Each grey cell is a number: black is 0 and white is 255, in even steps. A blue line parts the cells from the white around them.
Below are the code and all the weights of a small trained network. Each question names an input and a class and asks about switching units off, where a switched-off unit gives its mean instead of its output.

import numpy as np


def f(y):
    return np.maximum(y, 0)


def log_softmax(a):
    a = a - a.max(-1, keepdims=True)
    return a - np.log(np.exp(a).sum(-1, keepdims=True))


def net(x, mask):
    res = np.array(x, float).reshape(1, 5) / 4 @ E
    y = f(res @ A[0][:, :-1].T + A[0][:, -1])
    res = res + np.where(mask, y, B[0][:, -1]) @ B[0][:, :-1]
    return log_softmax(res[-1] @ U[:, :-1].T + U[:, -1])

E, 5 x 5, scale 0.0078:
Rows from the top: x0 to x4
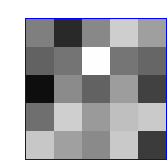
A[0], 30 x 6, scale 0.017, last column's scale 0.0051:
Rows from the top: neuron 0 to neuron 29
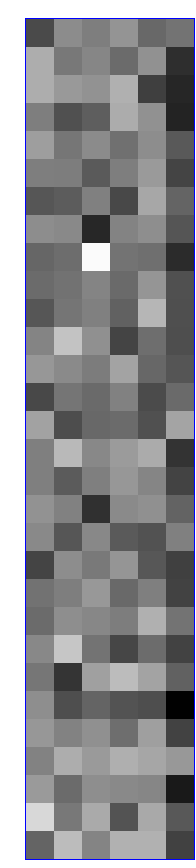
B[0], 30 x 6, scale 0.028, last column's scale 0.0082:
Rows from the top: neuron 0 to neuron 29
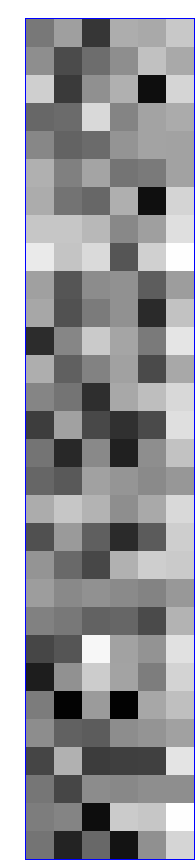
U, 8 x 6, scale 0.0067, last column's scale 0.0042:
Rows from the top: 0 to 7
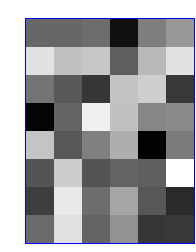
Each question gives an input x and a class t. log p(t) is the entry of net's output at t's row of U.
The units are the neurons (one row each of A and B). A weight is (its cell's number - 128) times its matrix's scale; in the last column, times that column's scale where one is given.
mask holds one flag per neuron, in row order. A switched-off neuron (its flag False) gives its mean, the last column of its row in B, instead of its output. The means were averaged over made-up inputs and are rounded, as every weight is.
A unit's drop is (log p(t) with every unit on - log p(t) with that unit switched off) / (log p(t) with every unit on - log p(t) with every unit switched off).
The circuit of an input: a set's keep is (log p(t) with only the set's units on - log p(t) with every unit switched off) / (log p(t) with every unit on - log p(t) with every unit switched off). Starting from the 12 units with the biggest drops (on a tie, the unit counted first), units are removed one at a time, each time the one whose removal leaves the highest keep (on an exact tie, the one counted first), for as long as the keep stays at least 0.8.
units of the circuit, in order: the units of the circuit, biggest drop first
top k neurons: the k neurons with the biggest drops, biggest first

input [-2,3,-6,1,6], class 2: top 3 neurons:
neuron 28; neuron 6; neuron 10
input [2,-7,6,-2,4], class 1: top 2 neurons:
neuron 7; neuron 17
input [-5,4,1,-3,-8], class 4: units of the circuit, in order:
neuron 6
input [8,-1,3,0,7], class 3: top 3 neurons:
neuron 23; neuron 3; neuron 6
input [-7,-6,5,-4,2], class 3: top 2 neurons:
neuron 22; neuron 8
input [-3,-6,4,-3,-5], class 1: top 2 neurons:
neuron 7; neuron 17
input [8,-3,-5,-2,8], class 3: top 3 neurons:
neuron 23; neuron 3; neuron 6
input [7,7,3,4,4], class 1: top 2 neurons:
neuron 8; neuron 11
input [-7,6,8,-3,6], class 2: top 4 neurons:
neuron 13; neuron 19; neuron 0; neuron 23
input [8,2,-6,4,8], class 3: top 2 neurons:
neuron 23; neuron 6
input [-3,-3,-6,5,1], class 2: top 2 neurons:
neuron 28; neuron 14
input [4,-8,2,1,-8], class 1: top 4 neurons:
neuron 7; neuron 17; neuron 2; neuron 3
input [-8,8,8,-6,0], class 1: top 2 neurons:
neuron 8; neuron 28
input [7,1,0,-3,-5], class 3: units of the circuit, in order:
neuron 23
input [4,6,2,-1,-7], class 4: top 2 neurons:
neuron 6; neuron 10
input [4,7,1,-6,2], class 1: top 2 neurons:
neuron 8; neuron 26
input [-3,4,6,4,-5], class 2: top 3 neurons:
neuron 19; neuron 0; neuron 2
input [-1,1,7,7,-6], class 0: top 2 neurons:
neuron 29; neuron 28
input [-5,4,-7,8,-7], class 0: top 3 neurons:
neuron 15; neuron 29; neuron 26
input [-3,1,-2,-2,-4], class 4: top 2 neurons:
neuron 6; neuron 23
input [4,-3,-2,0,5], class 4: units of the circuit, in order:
neuron 2
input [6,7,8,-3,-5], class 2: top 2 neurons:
neuron 13; neuron 19
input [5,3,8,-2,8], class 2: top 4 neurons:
neuron 19; neuron 13; neuron 0; neuron 6
